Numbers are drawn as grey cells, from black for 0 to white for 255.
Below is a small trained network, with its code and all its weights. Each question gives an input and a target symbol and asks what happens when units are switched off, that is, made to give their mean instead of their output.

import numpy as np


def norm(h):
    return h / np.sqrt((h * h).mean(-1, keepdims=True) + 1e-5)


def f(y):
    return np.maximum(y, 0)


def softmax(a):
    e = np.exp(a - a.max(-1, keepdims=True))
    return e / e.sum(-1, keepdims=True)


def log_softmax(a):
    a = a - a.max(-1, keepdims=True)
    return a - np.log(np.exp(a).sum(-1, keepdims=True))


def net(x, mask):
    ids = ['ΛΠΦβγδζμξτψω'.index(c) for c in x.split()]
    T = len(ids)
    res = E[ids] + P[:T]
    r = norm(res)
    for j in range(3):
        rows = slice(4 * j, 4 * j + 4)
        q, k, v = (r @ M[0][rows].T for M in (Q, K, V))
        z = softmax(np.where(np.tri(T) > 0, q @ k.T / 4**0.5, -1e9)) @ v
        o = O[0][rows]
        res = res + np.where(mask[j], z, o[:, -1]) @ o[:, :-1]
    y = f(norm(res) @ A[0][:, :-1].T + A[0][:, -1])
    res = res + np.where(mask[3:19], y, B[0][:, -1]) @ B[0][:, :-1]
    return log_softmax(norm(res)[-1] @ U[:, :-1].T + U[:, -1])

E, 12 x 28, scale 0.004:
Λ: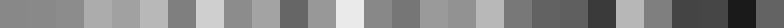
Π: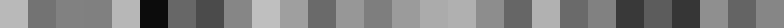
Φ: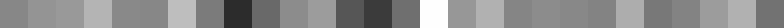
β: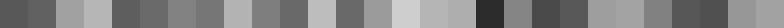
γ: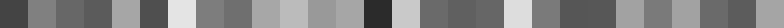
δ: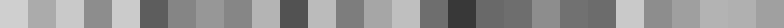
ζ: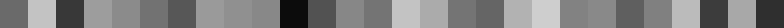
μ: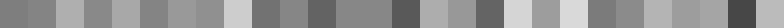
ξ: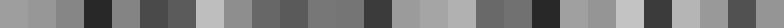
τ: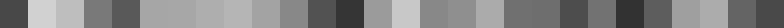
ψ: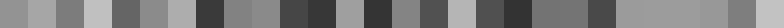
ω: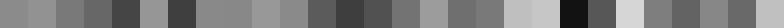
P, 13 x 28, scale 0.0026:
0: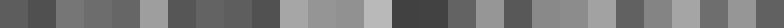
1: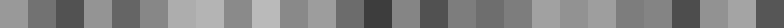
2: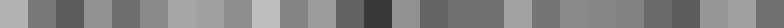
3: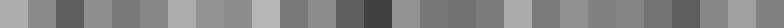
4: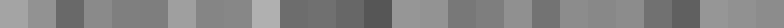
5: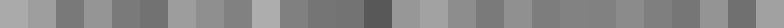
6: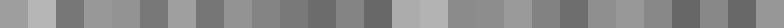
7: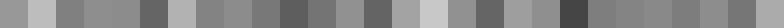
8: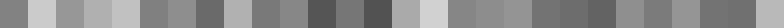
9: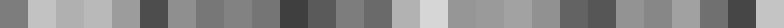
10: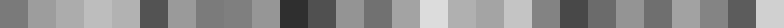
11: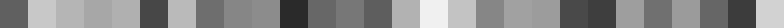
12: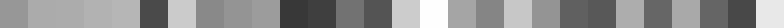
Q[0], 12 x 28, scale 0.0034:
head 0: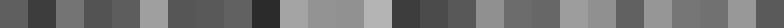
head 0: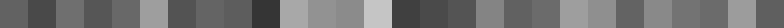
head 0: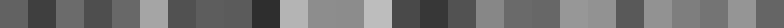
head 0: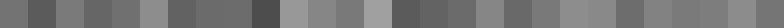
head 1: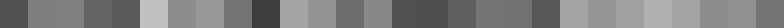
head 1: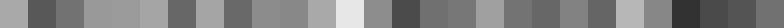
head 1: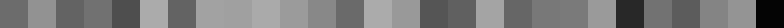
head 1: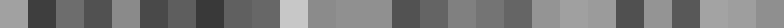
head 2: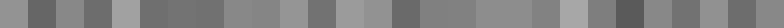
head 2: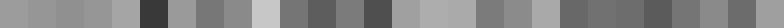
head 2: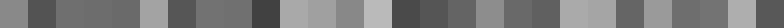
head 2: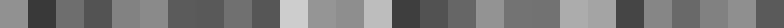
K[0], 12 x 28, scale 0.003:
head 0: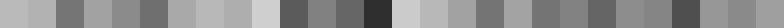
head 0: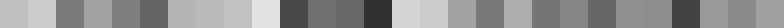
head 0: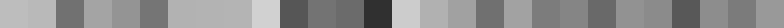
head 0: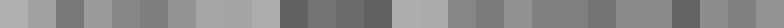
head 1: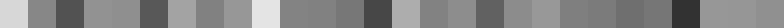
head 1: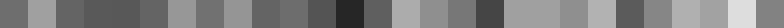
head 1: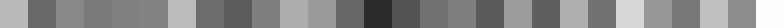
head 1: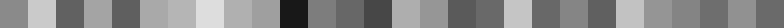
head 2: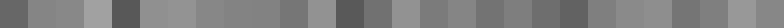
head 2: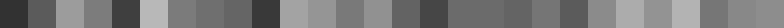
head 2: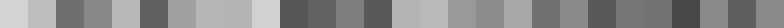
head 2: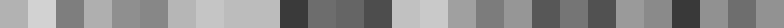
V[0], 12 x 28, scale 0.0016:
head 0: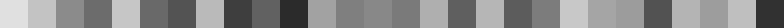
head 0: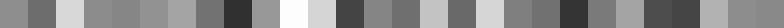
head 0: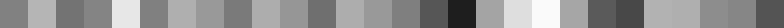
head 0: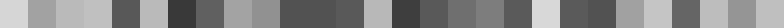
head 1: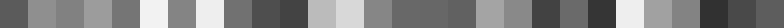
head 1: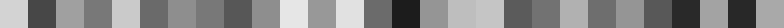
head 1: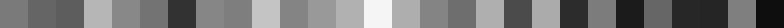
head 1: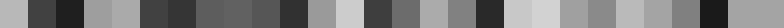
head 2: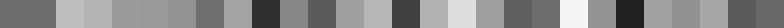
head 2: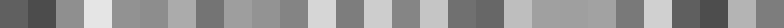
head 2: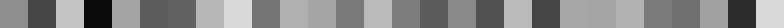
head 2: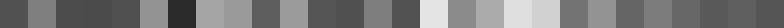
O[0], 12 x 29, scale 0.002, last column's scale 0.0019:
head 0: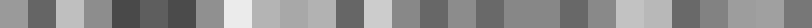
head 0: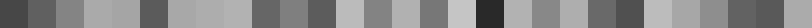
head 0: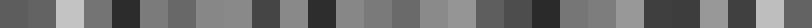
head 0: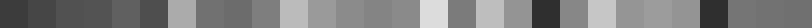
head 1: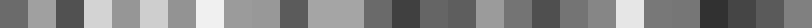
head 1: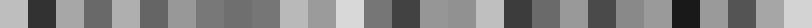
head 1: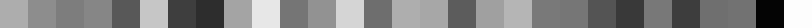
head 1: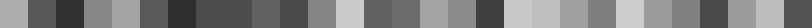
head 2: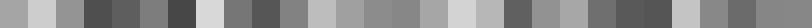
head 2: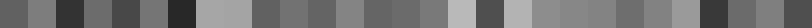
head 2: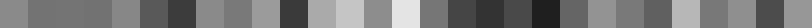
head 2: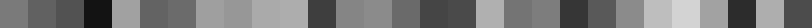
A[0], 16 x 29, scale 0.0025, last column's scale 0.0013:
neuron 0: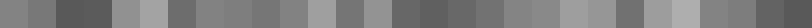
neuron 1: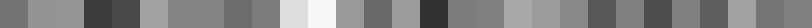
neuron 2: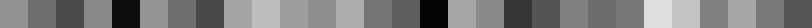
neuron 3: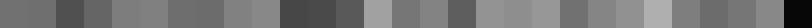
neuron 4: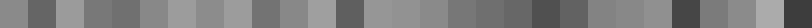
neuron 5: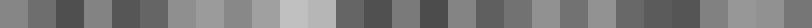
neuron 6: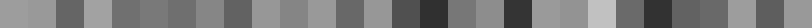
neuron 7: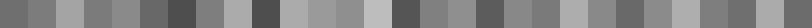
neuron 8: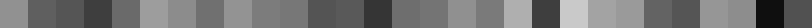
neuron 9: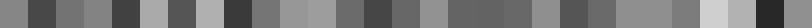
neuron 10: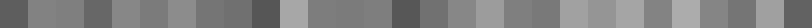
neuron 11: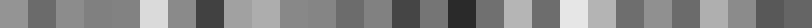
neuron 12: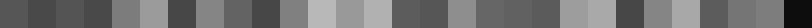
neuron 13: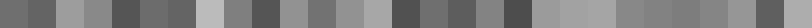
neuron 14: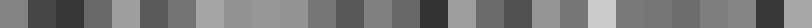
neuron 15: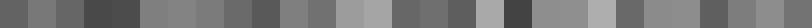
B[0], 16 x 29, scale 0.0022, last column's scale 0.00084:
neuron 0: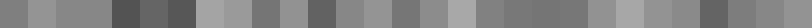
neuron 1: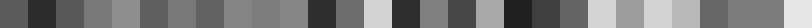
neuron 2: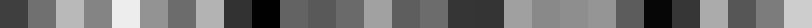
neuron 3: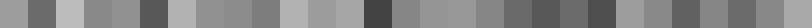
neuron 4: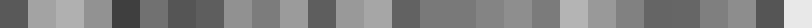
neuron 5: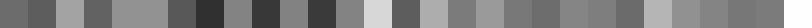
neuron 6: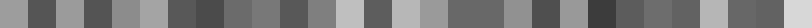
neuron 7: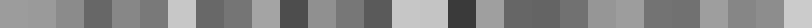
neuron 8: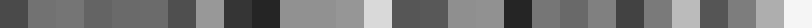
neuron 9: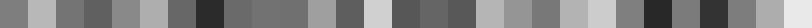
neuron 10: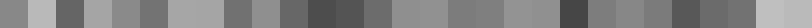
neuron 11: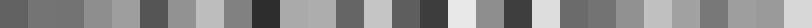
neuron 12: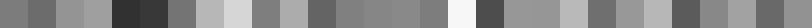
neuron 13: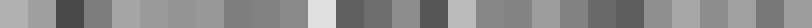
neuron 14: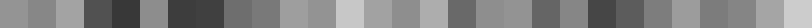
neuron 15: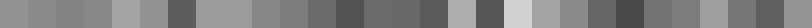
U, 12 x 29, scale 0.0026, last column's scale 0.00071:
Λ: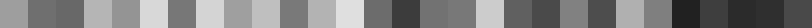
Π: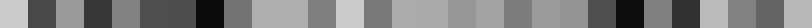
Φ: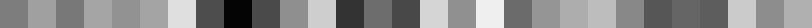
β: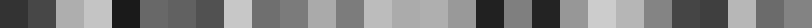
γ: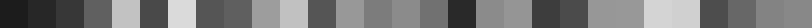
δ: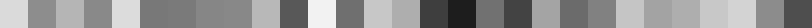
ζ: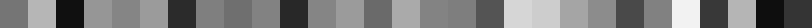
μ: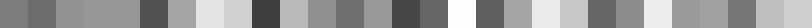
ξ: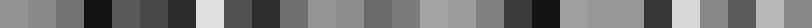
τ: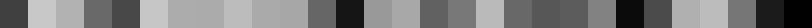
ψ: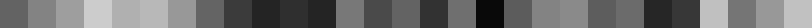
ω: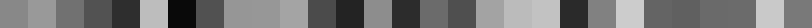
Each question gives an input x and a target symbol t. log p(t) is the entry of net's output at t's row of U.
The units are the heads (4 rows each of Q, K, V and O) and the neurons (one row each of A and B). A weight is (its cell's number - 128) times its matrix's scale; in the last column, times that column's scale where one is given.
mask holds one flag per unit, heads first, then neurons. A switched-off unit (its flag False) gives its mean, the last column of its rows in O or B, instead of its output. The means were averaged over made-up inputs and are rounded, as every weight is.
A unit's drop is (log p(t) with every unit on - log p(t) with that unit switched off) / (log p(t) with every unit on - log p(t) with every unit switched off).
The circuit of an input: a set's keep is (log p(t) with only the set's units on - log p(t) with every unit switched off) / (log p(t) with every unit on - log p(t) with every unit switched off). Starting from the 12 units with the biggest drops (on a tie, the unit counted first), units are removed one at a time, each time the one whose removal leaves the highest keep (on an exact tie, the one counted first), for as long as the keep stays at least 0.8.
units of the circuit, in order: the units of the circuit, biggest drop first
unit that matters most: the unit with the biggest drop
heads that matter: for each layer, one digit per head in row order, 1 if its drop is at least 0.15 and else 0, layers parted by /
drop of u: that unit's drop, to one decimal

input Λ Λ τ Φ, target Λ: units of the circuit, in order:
(head 1)
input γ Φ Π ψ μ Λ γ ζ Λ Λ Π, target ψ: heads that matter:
100
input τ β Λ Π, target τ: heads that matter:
010
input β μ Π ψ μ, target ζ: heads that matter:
111
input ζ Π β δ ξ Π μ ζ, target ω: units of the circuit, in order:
(head 0; head 2)
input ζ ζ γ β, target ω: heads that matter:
101
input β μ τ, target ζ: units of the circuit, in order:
(head 0; head 2)
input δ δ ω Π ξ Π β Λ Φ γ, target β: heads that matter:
101
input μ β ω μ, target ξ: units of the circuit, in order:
(head 2; head 0)
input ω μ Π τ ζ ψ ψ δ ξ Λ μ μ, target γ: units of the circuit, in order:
(head 2; head 0)
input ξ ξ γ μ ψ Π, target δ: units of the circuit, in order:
(head 0; head 2)
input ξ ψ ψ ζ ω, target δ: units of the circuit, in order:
(head 2; head 0)
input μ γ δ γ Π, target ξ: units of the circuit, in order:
(head 2; head 1)
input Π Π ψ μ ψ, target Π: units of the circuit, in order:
(head 1)
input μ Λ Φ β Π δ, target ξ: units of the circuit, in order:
(head 2; head 0)
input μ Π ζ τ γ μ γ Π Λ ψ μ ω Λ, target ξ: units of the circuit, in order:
(head 2; head 1)
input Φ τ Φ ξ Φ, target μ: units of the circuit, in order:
(head 0; head 2)
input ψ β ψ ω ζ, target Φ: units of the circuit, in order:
(head 2; head 0)
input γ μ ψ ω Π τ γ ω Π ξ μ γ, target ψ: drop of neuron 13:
0.0
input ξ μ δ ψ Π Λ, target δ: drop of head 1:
0.1
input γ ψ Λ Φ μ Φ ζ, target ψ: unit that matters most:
head 0
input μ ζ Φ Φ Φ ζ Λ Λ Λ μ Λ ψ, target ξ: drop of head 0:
0.2
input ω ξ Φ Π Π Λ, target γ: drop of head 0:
0.3
